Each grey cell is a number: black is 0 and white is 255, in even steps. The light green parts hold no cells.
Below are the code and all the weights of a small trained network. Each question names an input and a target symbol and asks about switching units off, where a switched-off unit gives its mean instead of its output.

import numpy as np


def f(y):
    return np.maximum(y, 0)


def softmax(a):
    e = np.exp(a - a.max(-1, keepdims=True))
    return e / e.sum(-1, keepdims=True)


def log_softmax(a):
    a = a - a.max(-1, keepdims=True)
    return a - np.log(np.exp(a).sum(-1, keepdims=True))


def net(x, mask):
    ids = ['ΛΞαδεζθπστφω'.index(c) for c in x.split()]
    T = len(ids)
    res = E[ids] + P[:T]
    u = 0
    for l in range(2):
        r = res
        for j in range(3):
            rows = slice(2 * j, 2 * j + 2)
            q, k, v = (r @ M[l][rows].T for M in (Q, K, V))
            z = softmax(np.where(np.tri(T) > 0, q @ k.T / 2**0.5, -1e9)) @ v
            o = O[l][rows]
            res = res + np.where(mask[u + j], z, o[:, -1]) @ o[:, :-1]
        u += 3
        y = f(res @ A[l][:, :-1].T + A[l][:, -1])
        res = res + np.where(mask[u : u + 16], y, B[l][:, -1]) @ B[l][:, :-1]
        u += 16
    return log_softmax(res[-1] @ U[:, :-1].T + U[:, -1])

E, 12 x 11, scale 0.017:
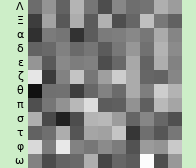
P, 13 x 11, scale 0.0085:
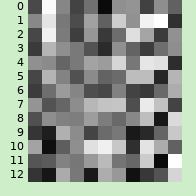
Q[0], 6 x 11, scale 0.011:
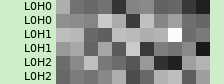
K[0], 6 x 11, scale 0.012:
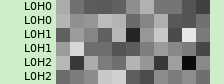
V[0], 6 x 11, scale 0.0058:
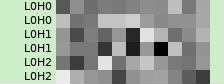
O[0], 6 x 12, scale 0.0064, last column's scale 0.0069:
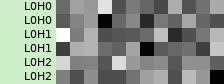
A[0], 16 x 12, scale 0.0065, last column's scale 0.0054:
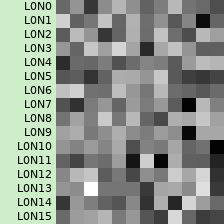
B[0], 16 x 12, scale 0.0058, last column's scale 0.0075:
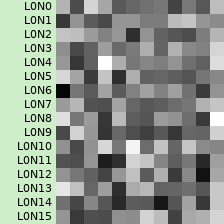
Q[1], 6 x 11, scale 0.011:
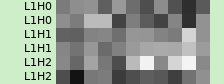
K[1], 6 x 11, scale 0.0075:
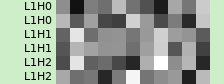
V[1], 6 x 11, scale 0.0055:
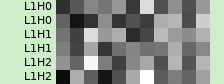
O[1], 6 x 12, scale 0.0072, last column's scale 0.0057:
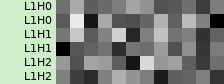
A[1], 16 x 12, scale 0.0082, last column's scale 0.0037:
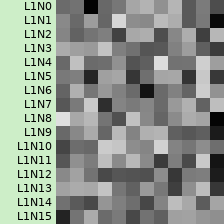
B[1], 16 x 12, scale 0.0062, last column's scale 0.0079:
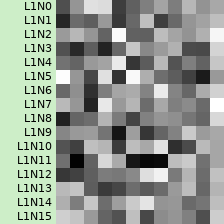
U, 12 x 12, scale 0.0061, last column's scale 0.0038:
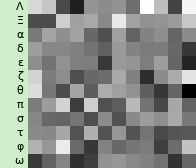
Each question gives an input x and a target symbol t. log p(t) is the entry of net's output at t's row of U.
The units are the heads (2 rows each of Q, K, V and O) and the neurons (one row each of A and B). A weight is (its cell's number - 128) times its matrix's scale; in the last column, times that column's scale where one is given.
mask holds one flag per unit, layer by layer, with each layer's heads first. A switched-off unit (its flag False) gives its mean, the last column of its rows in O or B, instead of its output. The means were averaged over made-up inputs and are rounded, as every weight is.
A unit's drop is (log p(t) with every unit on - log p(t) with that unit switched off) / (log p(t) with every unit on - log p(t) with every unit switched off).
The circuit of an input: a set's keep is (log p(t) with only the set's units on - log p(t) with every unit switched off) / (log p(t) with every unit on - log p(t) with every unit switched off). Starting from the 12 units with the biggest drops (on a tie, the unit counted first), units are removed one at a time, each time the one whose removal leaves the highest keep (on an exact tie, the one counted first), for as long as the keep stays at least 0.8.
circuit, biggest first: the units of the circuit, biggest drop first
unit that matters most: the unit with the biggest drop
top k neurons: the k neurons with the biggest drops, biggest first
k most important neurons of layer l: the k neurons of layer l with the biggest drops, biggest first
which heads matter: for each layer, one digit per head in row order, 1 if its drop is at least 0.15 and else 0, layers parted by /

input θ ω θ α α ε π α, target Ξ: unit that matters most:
L1N0
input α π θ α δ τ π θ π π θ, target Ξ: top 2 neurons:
[L0N9, L0N14]
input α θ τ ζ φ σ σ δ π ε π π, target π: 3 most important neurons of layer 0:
[L0N14, L0N9, L0N11]
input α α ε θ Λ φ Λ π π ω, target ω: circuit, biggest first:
[L1H1, L0N11]
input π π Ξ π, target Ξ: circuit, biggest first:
[L0H1, L1N10]
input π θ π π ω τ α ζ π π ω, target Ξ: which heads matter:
000 / 001
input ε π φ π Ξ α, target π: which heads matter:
100 / 001
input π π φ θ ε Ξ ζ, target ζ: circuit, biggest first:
[L0H2, L0H0]
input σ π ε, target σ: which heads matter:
000 / 011
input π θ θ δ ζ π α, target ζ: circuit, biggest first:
[L0H2, L0H1]
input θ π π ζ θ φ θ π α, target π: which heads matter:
001 / 001
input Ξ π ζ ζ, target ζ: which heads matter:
011 / 000
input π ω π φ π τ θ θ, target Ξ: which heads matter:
100 / 000
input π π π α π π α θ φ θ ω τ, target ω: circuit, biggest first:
[L1H1, L0N11]
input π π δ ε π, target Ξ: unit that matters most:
L1N10
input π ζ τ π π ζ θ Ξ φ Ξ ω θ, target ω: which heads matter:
010 / 110
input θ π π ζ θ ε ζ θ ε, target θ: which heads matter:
010 / 101
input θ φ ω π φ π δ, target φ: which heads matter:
010 / 100
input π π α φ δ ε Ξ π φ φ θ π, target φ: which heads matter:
000 / 001
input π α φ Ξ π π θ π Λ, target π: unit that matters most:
L1H2
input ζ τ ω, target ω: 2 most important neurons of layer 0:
[L0N11, L0N9]
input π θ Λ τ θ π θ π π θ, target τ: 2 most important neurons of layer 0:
[L0N4, L0N11]
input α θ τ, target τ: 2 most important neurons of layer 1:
[L1N11, L1N2]
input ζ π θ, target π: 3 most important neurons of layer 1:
[L1N4, L1N6, L1N7]
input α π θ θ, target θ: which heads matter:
100 / 000
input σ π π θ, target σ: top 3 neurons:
[L0N5, L1N11, L1N6]
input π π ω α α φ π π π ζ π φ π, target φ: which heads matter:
000 / 101
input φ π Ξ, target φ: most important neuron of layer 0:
[L0N0]
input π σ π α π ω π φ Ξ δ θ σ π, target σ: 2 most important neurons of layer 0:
[L0N5, L0N7]
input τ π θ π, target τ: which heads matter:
000 / 101
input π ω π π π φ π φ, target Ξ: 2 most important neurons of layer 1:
[L1N8, L1N1]
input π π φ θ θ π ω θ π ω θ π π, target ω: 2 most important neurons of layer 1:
[L1N12, L1N3]
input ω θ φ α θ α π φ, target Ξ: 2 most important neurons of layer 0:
[L0N13, L0N9]
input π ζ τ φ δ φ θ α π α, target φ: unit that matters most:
L1N15
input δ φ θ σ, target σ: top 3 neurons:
[L0N5, L1N11, L0N8]
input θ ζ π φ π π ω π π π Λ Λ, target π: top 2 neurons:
[L1N4, L0N14]
